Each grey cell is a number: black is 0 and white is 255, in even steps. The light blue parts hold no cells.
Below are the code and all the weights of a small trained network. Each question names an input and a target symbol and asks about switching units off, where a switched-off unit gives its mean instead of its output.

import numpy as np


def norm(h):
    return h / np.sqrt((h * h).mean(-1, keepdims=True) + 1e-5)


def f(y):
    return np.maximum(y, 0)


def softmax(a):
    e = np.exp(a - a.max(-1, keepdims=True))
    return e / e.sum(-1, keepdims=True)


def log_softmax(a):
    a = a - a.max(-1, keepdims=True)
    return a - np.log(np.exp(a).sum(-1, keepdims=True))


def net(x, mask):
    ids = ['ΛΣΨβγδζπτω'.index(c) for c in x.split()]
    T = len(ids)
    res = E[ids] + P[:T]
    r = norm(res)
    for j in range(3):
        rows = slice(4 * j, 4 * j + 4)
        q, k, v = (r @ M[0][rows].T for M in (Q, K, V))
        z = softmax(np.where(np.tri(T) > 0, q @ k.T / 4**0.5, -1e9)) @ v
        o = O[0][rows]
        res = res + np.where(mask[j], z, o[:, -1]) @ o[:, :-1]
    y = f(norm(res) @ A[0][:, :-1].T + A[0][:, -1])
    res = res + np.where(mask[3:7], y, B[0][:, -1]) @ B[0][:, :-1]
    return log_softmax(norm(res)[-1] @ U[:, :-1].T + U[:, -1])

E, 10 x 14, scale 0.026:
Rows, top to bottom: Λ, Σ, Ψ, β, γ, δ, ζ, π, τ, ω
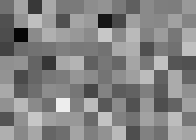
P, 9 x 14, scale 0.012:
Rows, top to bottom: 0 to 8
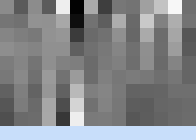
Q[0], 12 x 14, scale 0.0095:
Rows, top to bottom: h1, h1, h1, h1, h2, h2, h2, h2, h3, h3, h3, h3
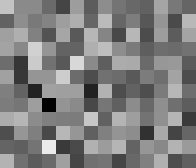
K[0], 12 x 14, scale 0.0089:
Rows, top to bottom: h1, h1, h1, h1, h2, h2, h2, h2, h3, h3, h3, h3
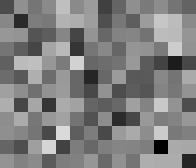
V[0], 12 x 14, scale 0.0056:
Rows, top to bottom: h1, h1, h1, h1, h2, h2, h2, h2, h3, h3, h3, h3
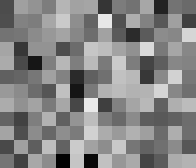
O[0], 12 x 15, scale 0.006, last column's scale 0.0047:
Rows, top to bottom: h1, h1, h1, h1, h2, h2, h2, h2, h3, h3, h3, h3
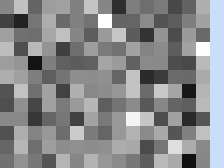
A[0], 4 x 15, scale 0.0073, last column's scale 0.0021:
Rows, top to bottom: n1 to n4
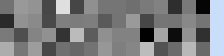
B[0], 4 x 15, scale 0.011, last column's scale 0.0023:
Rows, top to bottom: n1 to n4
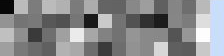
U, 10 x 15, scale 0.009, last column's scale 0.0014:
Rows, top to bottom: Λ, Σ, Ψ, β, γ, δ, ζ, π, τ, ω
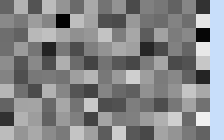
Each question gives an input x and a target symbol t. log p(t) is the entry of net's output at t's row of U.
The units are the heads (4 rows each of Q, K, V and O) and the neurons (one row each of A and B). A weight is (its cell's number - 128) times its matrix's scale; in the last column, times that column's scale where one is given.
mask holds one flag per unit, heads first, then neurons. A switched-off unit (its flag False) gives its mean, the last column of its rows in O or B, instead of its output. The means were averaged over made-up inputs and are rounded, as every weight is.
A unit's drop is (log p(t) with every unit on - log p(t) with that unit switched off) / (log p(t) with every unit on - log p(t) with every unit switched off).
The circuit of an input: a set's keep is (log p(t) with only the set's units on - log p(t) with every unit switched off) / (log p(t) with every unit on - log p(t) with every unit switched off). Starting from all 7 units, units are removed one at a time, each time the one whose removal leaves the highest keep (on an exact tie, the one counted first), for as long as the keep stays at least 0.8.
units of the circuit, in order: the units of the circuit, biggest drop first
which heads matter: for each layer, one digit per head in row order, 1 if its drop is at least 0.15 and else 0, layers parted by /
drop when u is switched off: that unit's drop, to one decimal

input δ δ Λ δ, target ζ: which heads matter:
101
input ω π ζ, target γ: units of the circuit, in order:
h3
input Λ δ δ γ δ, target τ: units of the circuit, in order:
h1, h2
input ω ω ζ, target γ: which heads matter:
011
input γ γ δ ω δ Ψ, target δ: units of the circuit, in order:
h3, n3
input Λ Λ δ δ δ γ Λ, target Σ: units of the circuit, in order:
h1, h2
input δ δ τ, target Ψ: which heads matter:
100
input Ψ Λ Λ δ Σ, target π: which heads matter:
010
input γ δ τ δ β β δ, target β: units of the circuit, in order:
h2, h3
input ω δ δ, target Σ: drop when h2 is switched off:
0.2
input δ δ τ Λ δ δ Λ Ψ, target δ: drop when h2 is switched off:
-0.2
